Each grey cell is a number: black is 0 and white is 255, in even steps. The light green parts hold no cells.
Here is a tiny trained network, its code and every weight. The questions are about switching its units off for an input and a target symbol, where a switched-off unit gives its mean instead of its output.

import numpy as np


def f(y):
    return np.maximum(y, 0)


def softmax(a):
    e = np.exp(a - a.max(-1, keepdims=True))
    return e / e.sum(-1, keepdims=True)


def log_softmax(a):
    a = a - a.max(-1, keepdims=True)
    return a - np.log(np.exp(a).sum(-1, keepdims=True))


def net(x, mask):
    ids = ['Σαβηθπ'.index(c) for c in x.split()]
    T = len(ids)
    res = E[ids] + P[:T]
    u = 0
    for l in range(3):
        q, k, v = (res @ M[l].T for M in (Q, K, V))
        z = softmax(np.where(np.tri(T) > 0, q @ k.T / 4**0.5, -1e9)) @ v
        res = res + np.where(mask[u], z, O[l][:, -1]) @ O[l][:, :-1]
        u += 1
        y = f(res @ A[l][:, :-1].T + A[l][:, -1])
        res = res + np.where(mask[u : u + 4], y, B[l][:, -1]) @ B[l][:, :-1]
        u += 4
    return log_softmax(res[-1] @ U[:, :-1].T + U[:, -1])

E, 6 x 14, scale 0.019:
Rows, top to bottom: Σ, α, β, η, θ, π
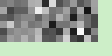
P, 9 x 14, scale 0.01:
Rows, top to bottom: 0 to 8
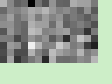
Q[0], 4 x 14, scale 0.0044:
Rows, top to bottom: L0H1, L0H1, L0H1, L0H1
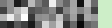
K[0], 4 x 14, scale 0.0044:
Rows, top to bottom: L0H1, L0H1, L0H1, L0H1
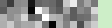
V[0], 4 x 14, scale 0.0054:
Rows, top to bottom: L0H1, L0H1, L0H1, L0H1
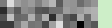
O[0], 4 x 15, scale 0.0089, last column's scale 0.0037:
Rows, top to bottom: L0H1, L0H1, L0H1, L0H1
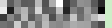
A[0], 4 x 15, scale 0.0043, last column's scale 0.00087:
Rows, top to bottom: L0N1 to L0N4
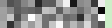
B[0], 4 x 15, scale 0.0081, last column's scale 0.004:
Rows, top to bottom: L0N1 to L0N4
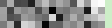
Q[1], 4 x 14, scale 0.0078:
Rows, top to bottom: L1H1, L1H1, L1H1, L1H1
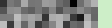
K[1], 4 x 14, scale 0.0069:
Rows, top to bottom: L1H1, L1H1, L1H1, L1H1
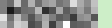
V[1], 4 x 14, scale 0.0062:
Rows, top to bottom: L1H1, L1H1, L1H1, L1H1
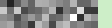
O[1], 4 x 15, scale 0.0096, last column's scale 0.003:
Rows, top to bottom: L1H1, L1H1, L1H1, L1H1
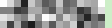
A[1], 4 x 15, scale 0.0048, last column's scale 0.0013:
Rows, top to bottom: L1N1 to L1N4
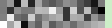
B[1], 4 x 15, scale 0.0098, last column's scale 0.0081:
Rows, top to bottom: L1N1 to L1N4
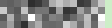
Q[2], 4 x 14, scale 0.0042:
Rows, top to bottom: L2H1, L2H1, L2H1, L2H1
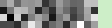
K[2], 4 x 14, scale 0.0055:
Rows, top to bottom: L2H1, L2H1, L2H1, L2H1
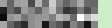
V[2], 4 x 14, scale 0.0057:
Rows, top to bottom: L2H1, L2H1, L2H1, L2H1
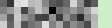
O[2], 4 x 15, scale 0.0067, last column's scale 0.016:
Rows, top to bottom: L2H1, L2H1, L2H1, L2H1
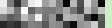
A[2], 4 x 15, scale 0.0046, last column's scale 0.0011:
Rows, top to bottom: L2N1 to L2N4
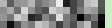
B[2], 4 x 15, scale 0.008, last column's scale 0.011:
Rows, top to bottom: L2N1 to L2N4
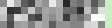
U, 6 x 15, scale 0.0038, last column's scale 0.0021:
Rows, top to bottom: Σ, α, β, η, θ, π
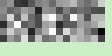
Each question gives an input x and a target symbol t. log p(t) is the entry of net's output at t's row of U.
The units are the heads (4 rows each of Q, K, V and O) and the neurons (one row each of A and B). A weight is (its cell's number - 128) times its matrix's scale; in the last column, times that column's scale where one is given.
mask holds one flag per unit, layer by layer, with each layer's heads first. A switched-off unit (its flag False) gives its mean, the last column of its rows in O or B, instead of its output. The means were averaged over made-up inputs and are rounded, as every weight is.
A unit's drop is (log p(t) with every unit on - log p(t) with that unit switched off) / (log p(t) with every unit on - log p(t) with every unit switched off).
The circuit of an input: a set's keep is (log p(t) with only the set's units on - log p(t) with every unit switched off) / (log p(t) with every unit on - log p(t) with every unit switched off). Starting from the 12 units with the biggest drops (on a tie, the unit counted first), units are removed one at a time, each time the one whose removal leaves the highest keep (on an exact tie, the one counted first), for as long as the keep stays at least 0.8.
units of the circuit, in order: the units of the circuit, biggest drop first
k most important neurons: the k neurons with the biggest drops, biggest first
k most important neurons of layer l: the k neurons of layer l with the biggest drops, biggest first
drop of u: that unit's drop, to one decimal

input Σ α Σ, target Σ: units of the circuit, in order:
[L0H1, L1H1]
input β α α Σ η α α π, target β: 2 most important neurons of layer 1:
[L1N4, L1N3]
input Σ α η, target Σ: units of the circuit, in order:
[L0H1, L1H1, L2N3]
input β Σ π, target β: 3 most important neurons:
[L0N1, L0N3, L1N4]
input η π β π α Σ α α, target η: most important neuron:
[L1N1]
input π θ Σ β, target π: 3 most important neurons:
[L0N1, L2N4, L1N3]
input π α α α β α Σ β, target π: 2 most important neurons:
[L0N1, L1N3]
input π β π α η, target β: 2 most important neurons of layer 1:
[L1N1, L1N4]
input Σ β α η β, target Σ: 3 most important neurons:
[L0N1, L2N3, L1N1]
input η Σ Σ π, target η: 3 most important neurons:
[L1N1, L0N3, L0N1]
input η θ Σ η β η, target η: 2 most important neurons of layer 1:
[L1N1, L1N3]
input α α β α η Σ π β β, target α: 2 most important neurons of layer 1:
[L1N4, L1N3]
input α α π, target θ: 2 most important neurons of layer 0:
[L0N3, L0N2]
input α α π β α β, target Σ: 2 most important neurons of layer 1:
[L1N4, L1N3]
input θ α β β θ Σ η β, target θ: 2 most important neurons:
[L1N1, L2N3]
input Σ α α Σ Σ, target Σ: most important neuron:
[L2N3]
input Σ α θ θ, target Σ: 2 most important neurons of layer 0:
[L0N1, L0N4]
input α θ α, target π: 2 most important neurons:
[L2N3, L0N2]
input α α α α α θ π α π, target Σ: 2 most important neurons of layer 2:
[L2N3, L2N2]
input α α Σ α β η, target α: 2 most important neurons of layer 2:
[L2N2, L2N3]
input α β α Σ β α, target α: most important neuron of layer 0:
[L0N2]
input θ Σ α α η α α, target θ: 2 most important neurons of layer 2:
[L2N3, L2N2]
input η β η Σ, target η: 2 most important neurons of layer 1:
[L1N1, L1N3]
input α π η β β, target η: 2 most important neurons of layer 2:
[L2N3, L2N2]
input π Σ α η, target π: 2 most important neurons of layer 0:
[L0N1, L0N3]
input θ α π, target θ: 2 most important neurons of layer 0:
[L0N3, L0N1]
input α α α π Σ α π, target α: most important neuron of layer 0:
[L0N3]
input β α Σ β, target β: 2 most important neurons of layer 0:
[L0N1, L0N3]
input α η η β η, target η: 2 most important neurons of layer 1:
[L1N1, L1N4]
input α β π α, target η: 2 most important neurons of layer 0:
[L0N1, L0N2]
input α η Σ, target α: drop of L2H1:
0.3
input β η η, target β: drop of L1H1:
0.4
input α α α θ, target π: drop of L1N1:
-0.1
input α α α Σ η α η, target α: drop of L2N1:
0.0
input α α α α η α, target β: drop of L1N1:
0.2
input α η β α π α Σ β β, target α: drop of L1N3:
0.1
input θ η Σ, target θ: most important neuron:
[L1N1]
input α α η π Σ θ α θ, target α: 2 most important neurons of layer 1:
[L1N4, L1N3]
